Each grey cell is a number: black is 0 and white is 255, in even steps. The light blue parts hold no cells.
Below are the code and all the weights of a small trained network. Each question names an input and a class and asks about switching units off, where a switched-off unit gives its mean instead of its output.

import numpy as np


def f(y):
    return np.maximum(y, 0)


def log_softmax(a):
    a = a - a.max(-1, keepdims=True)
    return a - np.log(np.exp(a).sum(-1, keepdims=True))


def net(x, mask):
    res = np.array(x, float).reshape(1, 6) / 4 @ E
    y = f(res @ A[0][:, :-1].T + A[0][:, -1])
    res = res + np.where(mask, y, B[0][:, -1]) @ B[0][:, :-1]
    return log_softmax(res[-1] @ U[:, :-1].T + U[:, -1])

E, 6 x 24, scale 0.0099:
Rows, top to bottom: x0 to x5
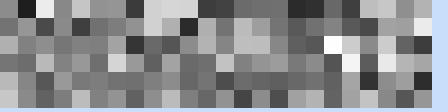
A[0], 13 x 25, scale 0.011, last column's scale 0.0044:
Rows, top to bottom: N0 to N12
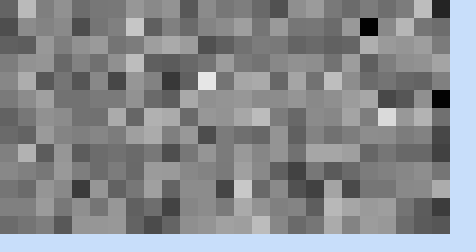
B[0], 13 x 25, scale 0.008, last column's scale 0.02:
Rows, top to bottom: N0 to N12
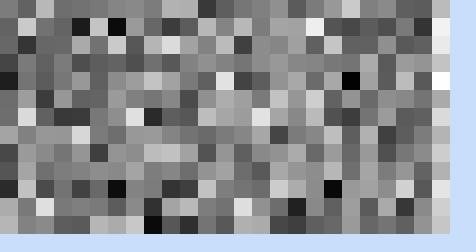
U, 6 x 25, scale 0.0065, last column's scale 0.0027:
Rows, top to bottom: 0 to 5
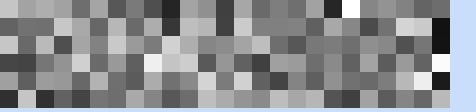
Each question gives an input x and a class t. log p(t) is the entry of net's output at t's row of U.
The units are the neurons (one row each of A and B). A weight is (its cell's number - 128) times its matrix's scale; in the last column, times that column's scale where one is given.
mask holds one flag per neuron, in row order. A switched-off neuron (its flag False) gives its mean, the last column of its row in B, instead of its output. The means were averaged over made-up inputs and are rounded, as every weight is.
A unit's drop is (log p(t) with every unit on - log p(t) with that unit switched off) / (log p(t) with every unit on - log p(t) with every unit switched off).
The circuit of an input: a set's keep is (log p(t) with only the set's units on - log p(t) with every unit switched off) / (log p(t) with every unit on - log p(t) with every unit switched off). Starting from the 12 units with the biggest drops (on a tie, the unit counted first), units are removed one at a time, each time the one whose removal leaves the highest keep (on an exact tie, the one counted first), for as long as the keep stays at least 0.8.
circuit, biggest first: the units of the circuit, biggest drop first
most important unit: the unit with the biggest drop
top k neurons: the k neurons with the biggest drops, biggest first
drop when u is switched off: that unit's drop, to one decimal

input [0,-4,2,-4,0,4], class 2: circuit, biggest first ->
(N10; N1)
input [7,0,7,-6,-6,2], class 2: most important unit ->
N1
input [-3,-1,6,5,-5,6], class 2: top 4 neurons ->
(N10; N1; N11; N12)
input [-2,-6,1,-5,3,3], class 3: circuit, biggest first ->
(N1; N6)
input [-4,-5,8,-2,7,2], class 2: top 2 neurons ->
(N11; N12)
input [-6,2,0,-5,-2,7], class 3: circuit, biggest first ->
(N1; N6; N10)
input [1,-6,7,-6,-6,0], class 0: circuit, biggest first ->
(N11; N12)
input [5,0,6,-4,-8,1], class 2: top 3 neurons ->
(N1; N11; N4)
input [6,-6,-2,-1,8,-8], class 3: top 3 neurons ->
(N6; N2; N1)
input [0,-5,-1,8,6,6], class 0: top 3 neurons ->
(N4; N2; N8)
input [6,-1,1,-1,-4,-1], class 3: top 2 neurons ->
(N1; N2)
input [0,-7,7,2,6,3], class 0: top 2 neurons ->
(N2; N4)
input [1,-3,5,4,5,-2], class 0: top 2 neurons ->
(N2; N4)
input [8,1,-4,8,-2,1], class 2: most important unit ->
N6
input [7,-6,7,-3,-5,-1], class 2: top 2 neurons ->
(N2; N1)
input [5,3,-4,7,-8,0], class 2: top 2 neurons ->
(N10; N1)
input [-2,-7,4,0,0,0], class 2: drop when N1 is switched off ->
0.2
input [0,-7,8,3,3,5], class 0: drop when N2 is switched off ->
0.3
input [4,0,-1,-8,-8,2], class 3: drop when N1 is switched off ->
0.5
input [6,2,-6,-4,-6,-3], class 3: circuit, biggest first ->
(N2)
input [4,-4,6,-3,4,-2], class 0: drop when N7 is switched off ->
0.0
